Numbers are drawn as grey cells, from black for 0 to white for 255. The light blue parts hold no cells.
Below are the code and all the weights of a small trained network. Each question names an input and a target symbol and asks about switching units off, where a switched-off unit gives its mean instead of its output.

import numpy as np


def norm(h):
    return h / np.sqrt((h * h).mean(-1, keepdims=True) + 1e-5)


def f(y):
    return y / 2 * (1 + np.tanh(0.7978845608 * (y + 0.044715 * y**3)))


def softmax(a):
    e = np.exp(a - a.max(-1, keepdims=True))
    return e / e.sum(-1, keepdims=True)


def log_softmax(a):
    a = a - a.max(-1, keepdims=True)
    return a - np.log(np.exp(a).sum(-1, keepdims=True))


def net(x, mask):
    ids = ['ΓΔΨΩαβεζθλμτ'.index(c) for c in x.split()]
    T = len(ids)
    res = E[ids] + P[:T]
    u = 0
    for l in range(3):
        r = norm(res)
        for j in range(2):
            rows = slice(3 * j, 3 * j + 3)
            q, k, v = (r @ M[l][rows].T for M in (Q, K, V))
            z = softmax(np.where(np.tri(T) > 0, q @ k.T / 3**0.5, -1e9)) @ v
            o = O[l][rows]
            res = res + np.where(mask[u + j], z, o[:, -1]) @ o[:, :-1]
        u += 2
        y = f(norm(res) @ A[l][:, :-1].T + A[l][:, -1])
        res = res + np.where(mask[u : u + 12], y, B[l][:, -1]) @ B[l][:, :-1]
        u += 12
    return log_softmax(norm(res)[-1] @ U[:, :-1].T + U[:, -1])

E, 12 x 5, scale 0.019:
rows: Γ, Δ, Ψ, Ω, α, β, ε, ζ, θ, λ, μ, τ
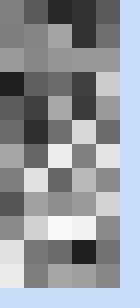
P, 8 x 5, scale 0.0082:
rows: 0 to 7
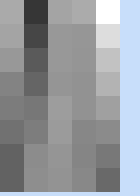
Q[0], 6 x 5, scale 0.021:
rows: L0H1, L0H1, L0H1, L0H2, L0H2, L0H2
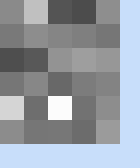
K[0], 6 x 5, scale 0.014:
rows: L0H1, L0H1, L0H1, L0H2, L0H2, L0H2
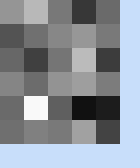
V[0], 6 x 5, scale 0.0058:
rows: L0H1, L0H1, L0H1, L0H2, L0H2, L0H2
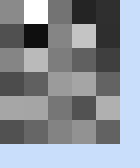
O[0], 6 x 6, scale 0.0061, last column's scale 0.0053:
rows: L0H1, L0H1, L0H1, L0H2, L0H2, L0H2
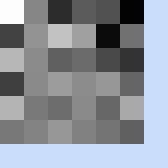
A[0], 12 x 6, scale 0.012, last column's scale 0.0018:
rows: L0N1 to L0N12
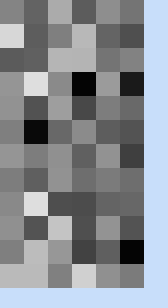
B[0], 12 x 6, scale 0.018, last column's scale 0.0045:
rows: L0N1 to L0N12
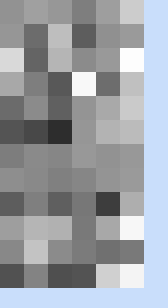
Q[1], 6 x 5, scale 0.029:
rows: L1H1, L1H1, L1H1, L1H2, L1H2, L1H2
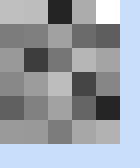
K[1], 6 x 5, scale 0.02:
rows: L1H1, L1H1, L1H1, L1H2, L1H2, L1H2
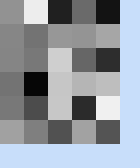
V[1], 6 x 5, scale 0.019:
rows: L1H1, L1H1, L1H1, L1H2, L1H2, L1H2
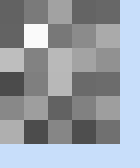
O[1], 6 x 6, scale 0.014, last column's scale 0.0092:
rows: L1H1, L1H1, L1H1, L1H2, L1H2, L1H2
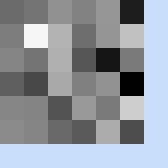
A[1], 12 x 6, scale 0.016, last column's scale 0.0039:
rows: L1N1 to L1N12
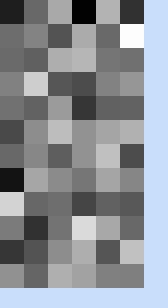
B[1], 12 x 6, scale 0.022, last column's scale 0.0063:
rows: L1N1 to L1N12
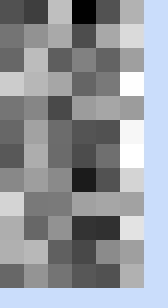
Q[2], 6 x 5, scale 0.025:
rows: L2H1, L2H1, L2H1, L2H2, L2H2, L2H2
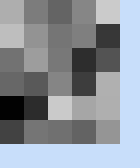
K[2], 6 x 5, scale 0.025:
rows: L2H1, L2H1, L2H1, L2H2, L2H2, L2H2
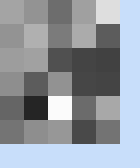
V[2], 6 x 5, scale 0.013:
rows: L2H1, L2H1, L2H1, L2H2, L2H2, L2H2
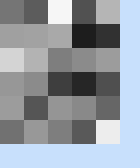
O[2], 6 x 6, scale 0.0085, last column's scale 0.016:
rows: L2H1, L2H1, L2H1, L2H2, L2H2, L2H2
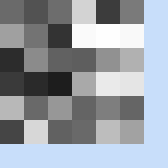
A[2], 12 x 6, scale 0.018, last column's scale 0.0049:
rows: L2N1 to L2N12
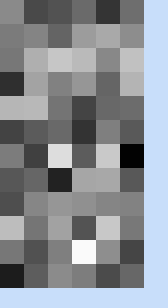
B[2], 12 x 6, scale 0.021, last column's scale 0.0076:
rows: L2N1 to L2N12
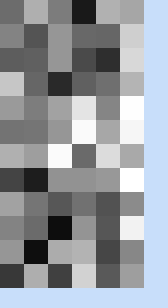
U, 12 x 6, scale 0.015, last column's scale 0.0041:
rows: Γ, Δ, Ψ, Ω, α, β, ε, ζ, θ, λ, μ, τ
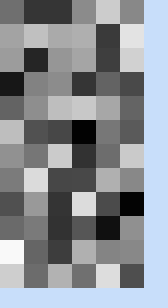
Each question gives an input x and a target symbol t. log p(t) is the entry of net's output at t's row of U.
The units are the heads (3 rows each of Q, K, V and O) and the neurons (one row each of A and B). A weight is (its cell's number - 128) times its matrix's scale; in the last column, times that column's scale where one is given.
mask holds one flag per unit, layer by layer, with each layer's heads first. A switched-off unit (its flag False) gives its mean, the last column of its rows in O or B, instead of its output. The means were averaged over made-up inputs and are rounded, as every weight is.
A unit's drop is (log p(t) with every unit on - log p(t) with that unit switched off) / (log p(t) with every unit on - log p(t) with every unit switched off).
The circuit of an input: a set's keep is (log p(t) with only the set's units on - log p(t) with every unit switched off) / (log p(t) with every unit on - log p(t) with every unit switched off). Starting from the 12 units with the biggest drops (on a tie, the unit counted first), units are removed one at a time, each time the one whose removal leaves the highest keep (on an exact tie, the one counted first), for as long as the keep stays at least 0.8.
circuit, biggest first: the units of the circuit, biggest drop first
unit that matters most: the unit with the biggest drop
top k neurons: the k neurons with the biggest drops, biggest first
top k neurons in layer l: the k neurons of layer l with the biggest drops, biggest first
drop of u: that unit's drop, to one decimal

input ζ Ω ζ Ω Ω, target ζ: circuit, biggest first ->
L1H1
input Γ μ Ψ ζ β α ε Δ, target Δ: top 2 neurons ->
L0N4, L0N12
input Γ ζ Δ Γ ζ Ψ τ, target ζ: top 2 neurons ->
L0N6, L0N9
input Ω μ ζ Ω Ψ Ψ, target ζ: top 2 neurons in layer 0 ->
L0N2, L0N12
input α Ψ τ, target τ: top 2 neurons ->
L2N7, L0N12
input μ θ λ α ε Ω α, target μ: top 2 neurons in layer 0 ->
L0N4, L0N12
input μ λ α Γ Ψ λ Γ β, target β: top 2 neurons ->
L0N3, L0N12
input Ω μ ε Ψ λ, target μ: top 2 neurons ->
L0N12, L0N4
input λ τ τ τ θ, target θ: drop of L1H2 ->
1.6
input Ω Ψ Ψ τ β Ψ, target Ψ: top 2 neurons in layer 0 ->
L0N3, L0N6
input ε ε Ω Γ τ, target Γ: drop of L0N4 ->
0.0
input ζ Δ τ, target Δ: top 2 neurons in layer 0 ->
L0N3, L0N5
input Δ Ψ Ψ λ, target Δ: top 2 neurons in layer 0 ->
L0N12, L0N4
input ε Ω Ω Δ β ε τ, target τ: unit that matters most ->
L1H2
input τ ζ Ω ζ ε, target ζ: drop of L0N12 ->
0.1
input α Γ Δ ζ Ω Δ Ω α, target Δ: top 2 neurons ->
L0N12, L0N4
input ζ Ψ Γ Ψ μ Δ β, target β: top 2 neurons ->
L0N3, L2N1
